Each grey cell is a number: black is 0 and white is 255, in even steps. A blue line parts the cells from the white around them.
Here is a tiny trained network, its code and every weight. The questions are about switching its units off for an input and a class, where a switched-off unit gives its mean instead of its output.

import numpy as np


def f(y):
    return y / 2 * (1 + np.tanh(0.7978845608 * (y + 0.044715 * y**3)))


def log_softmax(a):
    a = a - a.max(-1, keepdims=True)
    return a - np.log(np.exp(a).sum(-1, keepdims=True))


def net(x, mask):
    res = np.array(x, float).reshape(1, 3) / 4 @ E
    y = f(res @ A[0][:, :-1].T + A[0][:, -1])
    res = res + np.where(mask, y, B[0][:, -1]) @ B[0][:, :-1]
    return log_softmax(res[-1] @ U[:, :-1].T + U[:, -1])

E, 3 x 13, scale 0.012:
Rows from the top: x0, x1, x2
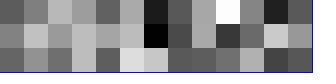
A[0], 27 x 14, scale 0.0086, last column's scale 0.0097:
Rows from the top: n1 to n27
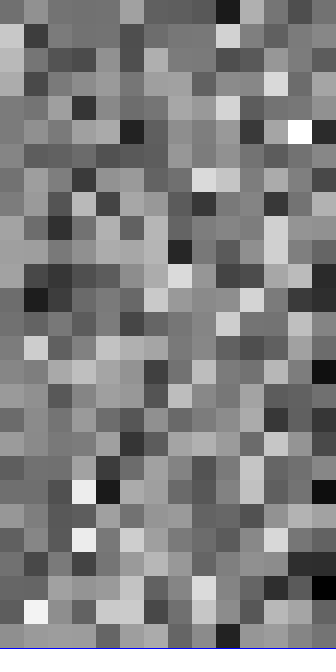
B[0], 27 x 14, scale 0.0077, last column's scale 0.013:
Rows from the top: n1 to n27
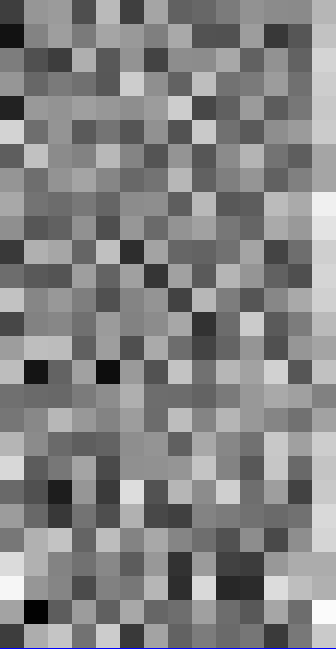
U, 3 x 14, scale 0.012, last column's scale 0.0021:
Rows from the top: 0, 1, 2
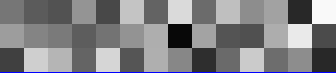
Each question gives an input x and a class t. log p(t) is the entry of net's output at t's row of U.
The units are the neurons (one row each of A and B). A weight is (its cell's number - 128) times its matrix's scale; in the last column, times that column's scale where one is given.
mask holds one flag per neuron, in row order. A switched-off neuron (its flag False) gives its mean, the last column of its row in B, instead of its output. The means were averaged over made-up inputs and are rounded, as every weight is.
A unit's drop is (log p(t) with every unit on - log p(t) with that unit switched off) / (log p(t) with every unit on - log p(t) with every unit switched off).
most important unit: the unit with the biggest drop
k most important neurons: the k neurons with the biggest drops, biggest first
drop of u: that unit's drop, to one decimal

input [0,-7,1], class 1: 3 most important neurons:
n13, n24, n16
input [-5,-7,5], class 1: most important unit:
n24
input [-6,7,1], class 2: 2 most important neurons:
n11, n27
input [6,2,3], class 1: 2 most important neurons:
n25, n12
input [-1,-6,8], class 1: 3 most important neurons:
n24, n13, n9
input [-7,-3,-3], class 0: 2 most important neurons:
n12, n3
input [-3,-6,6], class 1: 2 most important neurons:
n24, n13
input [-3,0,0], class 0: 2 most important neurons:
n25, n9
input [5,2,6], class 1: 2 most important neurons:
n25, n9
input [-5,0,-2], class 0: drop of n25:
0.2
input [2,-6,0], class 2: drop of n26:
0.1
